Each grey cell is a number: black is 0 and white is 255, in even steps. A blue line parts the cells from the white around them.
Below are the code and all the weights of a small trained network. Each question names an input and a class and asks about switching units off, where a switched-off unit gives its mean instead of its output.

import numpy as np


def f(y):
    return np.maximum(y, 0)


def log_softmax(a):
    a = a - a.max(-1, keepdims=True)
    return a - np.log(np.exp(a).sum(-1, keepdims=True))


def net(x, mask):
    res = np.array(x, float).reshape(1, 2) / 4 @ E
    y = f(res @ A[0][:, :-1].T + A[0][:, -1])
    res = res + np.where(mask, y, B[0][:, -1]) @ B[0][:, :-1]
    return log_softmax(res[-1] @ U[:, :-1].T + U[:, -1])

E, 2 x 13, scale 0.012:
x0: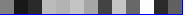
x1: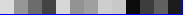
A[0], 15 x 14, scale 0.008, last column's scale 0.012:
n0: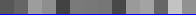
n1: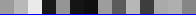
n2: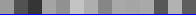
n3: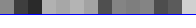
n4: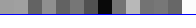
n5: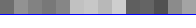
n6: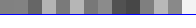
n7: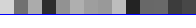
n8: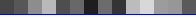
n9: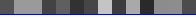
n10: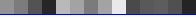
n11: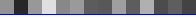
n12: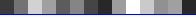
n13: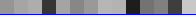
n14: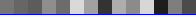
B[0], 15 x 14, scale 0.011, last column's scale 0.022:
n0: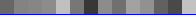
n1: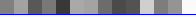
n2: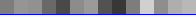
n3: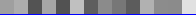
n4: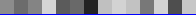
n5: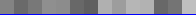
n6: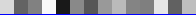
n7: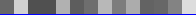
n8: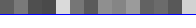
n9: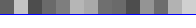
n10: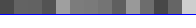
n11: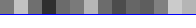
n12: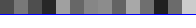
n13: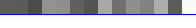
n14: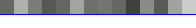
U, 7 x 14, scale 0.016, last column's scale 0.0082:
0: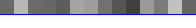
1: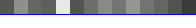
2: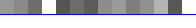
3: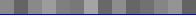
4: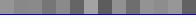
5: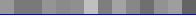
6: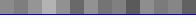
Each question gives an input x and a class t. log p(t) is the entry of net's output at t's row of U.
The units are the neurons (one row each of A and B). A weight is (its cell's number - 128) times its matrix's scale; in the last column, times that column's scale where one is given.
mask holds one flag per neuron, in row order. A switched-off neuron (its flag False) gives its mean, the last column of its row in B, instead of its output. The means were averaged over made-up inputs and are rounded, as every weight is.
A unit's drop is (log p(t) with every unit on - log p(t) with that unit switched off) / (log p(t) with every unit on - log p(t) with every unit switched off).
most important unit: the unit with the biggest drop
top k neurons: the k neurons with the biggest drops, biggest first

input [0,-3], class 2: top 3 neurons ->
[n7; n10; n4]
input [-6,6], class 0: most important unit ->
n1
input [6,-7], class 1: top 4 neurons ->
[n8; n12; n1; n0]
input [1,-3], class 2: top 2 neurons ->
[n7; n10]
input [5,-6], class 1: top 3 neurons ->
[n8; n1; n12]
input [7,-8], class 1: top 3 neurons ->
[n8; n12; n0]
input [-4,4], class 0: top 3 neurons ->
[n4; n1; n8]
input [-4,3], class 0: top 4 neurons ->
[n4; n1; n9; n0]
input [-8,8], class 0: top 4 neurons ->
[n1; n9; n8; n0]
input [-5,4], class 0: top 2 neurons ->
[n1; n4]
